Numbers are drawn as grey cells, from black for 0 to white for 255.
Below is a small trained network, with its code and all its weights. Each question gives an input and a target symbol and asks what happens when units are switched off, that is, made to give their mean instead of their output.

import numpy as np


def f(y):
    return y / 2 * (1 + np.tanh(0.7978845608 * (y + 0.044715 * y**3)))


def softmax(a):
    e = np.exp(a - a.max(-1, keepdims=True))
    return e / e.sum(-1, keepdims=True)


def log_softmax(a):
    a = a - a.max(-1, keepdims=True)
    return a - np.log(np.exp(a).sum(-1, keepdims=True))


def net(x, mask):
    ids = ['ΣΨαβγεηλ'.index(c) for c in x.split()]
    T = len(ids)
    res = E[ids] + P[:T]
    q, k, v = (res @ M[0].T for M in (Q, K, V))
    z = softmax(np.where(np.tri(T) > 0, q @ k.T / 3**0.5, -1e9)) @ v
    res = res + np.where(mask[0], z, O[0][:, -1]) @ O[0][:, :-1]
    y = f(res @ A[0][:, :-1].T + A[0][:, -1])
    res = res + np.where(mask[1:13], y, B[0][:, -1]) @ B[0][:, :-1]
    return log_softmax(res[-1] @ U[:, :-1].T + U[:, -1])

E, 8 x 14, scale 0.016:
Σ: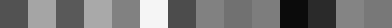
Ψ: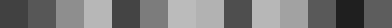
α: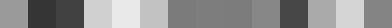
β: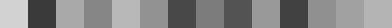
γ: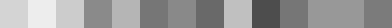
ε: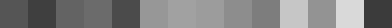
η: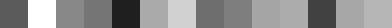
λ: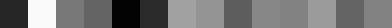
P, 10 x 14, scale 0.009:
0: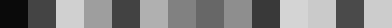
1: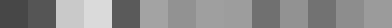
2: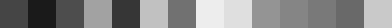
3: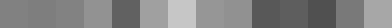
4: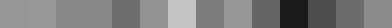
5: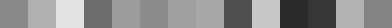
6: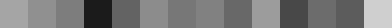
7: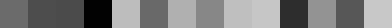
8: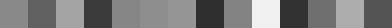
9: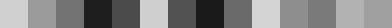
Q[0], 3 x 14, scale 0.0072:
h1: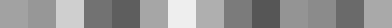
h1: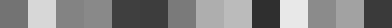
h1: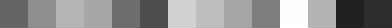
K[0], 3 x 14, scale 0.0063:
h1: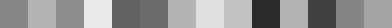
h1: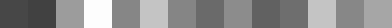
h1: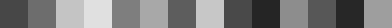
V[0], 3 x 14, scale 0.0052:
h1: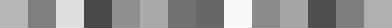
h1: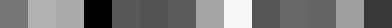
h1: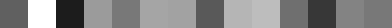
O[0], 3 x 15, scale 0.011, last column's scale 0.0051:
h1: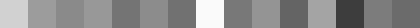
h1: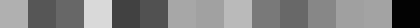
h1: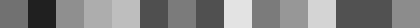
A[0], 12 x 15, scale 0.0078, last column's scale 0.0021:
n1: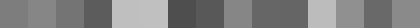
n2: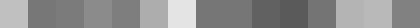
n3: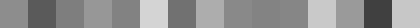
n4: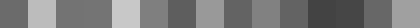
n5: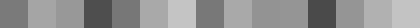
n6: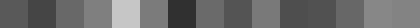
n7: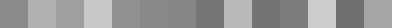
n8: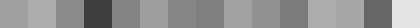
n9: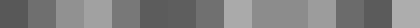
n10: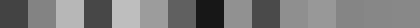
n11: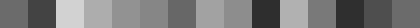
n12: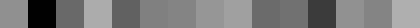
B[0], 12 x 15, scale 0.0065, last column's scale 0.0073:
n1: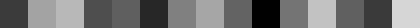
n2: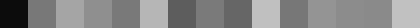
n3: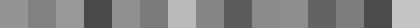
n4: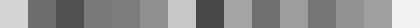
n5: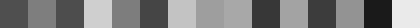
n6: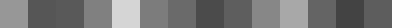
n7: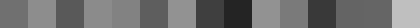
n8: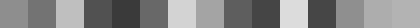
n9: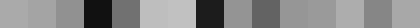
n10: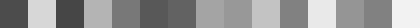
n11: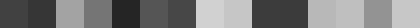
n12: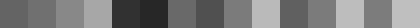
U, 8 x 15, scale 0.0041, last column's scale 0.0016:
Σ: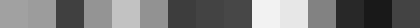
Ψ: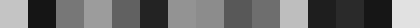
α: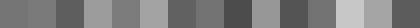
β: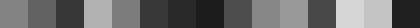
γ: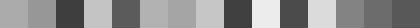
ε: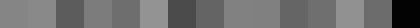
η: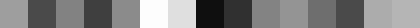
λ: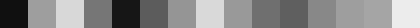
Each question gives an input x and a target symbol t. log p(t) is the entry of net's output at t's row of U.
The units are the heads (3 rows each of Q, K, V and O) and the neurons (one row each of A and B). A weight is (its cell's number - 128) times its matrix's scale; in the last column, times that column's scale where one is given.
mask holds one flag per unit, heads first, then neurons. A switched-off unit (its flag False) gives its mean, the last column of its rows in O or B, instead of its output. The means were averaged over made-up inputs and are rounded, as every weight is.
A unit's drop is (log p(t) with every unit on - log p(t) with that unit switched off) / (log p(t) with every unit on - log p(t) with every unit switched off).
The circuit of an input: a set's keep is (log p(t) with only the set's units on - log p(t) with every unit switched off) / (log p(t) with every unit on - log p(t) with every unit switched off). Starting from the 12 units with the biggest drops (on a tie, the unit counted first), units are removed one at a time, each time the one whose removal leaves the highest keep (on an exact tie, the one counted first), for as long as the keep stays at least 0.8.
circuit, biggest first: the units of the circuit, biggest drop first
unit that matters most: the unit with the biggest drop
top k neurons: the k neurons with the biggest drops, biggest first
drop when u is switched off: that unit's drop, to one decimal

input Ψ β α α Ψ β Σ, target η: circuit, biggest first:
(n4, h1, n10)
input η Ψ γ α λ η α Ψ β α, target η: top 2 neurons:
(n10, n8)
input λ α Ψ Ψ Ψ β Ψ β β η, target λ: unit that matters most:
n6
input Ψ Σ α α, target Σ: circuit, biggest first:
(h1, n6, n10)
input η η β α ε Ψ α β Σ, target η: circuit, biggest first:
(h1, n4, n10)
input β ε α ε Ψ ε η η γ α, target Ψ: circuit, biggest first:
(h1, n3)
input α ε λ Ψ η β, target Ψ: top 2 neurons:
(n7, n3)
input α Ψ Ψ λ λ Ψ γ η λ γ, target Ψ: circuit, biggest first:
(h1, n8)
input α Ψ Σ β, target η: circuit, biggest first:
(h1, n10, n4)
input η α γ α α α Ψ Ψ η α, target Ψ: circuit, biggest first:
(h1, n1)
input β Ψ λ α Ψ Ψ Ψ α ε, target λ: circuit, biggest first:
(n6, n4)
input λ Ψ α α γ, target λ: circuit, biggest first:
(n6, n8)
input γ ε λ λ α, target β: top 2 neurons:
(n12, n7)
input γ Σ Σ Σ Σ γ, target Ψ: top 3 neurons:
(n7, n10, n8)
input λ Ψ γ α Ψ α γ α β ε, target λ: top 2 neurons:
(n6, n8)
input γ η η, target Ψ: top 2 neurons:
(n7, n10)
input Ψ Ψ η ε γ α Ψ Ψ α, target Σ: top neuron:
(n6)
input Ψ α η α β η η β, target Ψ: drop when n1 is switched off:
0.1
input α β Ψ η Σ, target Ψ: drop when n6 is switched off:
0.2
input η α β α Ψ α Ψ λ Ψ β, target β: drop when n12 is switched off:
0.5
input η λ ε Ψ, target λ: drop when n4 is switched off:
0.1
